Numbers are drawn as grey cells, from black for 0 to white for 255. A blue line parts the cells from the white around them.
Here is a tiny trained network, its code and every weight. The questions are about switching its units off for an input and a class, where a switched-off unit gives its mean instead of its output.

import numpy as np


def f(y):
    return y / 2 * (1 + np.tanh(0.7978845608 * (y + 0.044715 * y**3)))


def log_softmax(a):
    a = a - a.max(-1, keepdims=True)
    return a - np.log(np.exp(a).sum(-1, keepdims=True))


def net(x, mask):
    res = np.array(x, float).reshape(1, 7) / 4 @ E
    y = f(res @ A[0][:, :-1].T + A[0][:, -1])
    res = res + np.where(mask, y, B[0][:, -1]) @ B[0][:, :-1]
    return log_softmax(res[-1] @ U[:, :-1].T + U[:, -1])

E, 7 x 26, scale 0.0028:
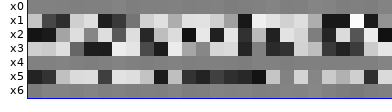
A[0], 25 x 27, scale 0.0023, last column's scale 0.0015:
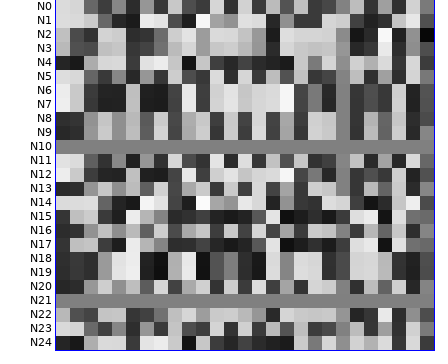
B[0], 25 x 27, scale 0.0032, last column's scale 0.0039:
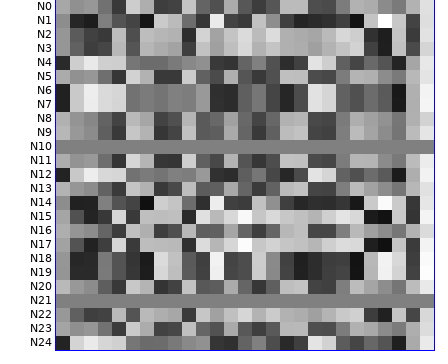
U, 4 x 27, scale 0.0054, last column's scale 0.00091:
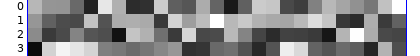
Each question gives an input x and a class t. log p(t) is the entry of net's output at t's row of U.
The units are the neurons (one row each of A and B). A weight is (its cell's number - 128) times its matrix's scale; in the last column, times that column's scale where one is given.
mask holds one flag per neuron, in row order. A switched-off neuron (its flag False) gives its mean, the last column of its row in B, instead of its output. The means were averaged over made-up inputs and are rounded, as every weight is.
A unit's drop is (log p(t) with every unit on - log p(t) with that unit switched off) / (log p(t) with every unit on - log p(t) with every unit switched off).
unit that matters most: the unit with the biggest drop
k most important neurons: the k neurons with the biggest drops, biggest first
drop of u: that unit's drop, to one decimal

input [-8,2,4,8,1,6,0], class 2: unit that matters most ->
N14
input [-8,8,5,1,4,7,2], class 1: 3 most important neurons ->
(N2; N22; N3)
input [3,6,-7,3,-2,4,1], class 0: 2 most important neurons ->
(N11; N5)
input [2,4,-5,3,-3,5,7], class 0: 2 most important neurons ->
(N11; N5)
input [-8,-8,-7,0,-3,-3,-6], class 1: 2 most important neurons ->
(N15; N17)
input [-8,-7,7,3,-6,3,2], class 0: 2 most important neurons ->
(N20; N9)
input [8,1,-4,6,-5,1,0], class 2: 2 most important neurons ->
(N14; N1)
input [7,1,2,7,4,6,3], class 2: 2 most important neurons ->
(N14; N1)
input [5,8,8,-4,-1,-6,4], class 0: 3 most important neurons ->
(N20; N9; N13)
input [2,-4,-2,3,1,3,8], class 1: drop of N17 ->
0.3
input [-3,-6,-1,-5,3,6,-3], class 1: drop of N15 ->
0.7
